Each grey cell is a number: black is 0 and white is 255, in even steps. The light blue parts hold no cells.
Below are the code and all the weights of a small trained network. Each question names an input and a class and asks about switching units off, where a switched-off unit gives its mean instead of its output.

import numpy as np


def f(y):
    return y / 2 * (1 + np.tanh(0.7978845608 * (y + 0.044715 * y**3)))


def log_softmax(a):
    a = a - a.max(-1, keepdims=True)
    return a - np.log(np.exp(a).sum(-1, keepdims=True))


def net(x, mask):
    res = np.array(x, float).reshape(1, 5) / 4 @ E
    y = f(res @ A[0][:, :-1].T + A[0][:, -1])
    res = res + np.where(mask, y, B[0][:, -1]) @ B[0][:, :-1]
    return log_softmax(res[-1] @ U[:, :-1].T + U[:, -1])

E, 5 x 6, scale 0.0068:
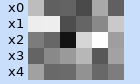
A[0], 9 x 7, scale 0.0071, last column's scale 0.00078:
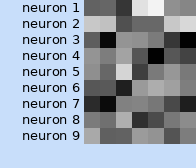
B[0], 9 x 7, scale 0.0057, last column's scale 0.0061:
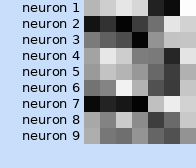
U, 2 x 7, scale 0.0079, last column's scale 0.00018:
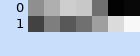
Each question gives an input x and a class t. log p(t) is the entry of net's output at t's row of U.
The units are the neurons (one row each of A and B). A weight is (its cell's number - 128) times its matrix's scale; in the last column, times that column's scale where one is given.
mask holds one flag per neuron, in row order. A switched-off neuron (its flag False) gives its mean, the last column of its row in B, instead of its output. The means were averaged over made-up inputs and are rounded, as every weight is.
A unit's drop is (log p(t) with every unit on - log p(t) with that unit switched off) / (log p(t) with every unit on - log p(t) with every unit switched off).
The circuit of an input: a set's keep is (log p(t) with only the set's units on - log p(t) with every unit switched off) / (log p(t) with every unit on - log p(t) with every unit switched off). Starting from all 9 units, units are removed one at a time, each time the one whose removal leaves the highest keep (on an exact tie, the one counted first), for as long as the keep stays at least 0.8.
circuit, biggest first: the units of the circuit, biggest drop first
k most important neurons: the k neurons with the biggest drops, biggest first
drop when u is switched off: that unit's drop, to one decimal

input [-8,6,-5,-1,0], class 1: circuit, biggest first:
neuron 2
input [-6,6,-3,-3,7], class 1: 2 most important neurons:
neuron 2; neuron 1
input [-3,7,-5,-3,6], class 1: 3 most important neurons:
neuron 2; neuron 1; neuron 6
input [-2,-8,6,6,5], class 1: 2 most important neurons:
neuron 7; neuron 3
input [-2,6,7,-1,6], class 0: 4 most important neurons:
neuron 1; neuron 6; neuron 7; neuron 3
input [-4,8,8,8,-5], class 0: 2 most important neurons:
neuron 1; neuron 6
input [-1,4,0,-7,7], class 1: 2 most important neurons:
neuron 1; neuron 2
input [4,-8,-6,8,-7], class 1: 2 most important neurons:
neuron 7; neuron 3
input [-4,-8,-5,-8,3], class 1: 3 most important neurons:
neuron 7; neuron 3; neuron 1
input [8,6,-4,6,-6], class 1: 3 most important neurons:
neuron 2; neuron 1; neuron 6
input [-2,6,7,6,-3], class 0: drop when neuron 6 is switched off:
0.2
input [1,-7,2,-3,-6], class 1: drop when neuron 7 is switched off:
0.2
